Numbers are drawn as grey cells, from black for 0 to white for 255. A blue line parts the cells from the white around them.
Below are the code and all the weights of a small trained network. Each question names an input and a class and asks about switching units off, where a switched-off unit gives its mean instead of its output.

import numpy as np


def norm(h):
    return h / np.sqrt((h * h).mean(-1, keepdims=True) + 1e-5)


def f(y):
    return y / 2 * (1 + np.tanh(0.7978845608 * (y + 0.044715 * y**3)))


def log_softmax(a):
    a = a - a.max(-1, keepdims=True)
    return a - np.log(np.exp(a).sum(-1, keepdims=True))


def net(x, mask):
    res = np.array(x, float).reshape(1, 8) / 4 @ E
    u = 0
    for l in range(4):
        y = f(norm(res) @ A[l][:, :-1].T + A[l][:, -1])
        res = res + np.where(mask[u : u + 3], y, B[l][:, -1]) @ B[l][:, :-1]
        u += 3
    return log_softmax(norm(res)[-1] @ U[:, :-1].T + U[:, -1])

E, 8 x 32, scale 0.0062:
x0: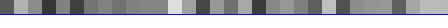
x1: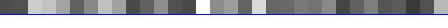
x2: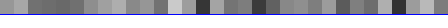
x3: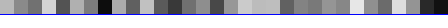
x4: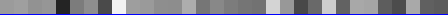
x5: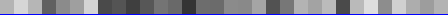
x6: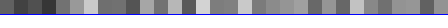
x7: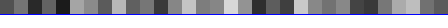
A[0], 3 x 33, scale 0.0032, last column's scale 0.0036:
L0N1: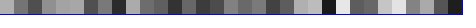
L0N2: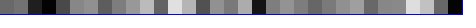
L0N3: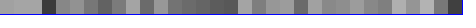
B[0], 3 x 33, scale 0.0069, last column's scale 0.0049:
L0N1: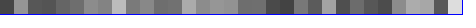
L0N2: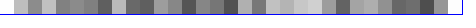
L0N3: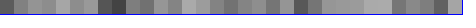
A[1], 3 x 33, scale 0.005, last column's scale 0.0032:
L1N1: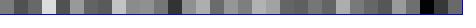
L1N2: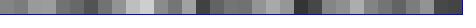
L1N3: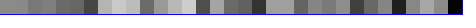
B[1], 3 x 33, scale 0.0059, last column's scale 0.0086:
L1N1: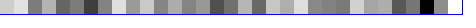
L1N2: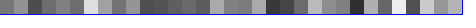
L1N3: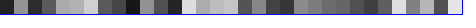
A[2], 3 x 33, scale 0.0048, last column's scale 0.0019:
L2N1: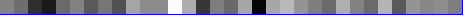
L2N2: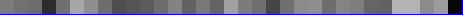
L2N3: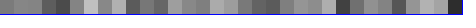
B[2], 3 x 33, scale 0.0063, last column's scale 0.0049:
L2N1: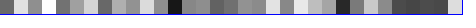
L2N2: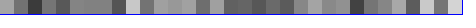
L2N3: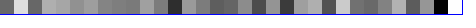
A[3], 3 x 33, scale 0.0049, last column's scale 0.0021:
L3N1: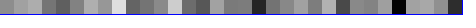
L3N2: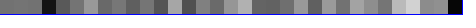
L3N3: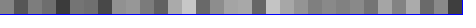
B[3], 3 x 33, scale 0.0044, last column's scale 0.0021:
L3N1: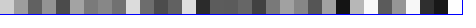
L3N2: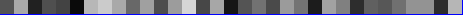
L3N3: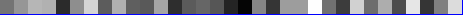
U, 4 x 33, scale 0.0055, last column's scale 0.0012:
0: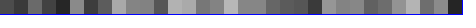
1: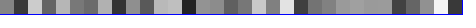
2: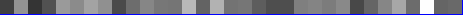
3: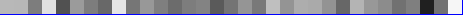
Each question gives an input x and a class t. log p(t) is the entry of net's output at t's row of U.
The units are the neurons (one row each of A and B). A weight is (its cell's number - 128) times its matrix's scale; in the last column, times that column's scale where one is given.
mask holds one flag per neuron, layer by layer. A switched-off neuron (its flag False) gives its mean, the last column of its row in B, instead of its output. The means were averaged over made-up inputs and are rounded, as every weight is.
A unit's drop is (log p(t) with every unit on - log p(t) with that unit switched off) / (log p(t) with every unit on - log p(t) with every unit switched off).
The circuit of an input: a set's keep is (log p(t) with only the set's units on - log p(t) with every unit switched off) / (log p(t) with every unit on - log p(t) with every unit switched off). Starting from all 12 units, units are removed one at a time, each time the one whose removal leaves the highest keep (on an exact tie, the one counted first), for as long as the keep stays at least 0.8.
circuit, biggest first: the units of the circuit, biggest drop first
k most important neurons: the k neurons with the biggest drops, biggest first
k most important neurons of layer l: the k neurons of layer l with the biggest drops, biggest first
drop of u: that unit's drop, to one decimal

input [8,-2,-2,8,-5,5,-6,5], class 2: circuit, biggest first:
L1N1
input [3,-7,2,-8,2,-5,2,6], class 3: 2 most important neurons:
L0N2, L2N1
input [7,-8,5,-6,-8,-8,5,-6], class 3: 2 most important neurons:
L2N1, L0N2
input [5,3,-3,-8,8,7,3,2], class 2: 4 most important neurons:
L1N1, L2N3, L0N2, L2N1
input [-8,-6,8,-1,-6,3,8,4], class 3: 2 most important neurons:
L0N2, L1N3
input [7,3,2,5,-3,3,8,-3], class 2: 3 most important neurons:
L1N1, L3N2, L0N2
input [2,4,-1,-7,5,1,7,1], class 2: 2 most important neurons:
L1N1, L2N3
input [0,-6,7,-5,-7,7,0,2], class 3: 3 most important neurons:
L2N1, L0N2, L1N3
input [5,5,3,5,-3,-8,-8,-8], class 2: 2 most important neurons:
L1N3, L1N2
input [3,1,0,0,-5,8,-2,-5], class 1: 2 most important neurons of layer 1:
L1N3, L1N2
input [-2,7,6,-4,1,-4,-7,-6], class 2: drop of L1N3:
0.7
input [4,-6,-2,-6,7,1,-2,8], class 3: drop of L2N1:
0.2
